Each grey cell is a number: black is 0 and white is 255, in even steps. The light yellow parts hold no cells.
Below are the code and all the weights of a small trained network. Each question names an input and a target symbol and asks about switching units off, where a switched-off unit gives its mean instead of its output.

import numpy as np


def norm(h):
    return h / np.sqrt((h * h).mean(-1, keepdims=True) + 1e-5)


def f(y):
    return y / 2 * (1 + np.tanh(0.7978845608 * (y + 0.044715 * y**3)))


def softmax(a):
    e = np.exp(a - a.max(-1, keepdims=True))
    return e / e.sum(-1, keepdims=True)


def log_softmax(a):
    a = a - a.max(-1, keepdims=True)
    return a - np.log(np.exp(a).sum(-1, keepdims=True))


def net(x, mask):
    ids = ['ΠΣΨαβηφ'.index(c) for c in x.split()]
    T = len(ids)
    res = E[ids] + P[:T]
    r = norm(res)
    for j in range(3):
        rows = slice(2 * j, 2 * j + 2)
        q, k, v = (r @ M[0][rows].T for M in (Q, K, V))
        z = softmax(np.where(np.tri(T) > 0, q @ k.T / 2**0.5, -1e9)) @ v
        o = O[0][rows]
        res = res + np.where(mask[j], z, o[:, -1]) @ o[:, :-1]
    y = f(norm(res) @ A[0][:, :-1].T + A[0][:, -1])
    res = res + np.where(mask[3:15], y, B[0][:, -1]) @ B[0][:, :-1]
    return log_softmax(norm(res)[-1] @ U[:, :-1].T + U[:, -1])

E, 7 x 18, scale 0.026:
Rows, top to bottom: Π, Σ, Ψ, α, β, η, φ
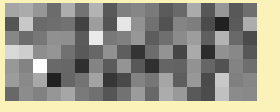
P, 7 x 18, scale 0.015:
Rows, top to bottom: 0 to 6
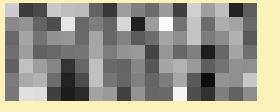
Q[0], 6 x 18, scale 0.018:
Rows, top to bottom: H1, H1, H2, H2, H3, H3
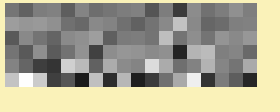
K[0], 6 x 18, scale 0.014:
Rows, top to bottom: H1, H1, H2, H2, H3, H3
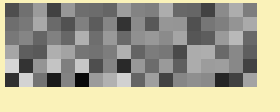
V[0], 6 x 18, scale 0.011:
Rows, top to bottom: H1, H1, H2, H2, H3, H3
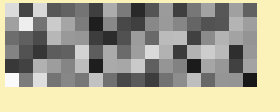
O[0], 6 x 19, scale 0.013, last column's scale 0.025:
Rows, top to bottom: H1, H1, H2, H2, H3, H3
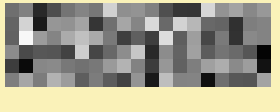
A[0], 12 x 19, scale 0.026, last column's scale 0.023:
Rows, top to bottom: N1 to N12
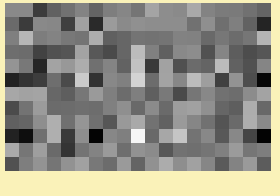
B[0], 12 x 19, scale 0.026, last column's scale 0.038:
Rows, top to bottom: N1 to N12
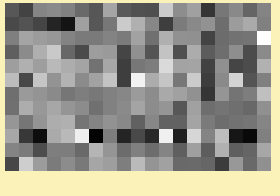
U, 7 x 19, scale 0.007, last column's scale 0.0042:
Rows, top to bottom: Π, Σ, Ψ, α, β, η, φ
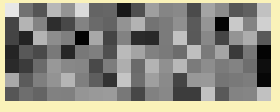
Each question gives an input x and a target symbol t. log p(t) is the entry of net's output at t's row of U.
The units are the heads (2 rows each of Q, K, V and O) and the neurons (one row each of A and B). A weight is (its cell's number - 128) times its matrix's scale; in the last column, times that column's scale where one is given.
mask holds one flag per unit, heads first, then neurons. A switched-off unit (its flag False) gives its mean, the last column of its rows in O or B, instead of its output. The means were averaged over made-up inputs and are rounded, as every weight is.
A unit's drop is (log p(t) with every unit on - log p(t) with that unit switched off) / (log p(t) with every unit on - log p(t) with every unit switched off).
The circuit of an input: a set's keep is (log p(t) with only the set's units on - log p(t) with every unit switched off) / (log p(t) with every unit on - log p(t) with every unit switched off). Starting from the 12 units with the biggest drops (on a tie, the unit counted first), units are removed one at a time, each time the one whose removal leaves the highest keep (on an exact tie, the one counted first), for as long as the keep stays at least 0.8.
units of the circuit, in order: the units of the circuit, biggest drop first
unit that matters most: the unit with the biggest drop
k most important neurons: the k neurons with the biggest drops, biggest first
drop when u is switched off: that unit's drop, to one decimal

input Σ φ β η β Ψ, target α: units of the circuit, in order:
N11, N5, H2, H3
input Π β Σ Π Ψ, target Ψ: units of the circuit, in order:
H1, N5
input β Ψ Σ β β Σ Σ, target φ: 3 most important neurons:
N3, N7, N11
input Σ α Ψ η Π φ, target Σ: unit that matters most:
N12
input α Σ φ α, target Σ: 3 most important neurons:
N12, N5, N11
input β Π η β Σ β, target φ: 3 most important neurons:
N3, N5, N11
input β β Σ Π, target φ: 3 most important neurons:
N5, N3, N7
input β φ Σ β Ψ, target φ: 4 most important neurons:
N5, N3, N7, N11
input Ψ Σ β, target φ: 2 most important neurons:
N3, N5
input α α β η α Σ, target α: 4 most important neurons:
N11, N5, N12, N3
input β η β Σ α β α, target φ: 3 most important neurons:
N5, N3, N7
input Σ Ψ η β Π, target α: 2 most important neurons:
N5, N11
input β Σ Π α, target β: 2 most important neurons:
N1, N5
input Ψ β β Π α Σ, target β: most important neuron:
N1
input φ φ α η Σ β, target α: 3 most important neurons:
N11, N5, N7
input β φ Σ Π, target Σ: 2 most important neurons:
N5, N12
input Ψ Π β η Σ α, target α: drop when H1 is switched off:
0.1
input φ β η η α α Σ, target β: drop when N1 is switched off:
0.4
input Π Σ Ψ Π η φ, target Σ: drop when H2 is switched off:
0.0
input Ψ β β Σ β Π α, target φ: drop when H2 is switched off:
0.5
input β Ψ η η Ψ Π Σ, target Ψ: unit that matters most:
H2
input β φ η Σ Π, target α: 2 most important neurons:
N11, N5
